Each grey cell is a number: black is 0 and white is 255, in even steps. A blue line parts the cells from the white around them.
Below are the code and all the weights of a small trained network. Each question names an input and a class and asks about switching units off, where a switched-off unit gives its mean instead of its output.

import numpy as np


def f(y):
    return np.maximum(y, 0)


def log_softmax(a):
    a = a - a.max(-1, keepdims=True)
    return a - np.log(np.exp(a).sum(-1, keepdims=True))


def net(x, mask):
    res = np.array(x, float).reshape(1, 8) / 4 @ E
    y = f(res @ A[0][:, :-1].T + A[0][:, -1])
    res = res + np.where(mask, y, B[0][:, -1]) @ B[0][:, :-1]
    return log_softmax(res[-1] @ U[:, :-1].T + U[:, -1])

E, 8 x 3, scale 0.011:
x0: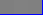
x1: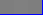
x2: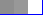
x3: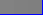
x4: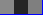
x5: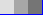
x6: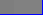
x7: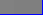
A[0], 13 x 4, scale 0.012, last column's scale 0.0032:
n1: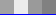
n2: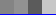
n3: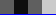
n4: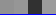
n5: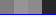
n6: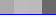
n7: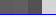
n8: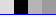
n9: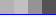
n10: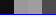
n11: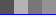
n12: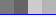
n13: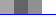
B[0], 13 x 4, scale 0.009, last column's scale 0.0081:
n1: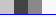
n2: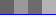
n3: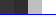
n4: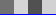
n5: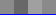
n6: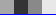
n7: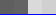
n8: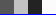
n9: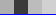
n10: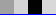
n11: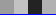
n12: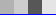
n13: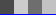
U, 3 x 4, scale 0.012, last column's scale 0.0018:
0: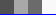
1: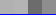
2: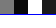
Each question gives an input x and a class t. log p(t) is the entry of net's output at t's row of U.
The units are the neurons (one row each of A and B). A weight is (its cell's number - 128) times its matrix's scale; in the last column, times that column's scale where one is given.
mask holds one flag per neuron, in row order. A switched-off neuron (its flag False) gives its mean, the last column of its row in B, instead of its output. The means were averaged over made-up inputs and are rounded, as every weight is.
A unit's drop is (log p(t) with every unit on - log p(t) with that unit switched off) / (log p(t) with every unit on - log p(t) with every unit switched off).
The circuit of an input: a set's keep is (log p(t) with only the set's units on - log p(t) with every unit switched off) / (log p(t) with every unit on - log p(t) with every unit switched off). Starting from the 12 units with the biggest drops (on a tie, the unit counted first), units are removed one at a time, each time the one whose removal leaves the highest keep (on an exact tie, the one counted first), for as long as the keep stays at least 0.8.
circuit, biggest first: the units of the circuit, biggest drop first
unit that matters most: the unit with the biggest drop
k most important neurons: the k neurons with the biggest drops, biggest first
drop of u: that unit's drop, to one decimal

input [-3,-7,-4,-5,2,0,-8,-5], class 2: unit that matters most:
n10
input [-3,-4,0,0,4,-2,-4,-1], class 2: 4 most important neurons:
n10, n3, n4, n11
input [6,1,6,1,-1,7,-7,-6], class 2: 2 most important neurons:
n9, n6
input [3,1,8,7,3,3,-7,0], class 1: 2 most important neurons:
n8, n12
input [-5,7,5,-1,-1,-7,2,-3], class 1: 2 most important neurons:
n10, n12
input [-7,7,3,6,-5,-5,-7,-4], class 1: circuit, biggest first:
n3, n10, n8
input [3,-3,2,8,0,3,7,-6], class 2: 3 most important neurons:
n10, n4, n11
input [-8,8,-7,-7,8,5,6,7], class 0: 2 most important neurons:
n8, n4
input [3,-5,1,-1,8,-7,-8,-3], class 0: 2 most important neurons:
n8, n10
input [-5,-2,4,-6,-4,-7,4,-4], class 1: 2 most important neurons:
n10, n3
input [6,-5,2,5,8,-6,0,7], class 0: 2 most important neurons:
n8, n12
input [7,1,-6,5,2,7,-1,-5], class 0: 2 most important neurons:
n1, n12
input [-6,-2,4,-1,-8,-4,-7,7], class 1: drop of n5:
0.0
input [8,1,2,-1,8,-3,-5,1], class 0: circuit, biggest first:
n8
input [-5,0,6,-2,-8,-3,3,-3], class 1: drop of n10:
0.2
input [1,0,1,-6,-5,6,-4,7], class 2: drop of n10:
0.2
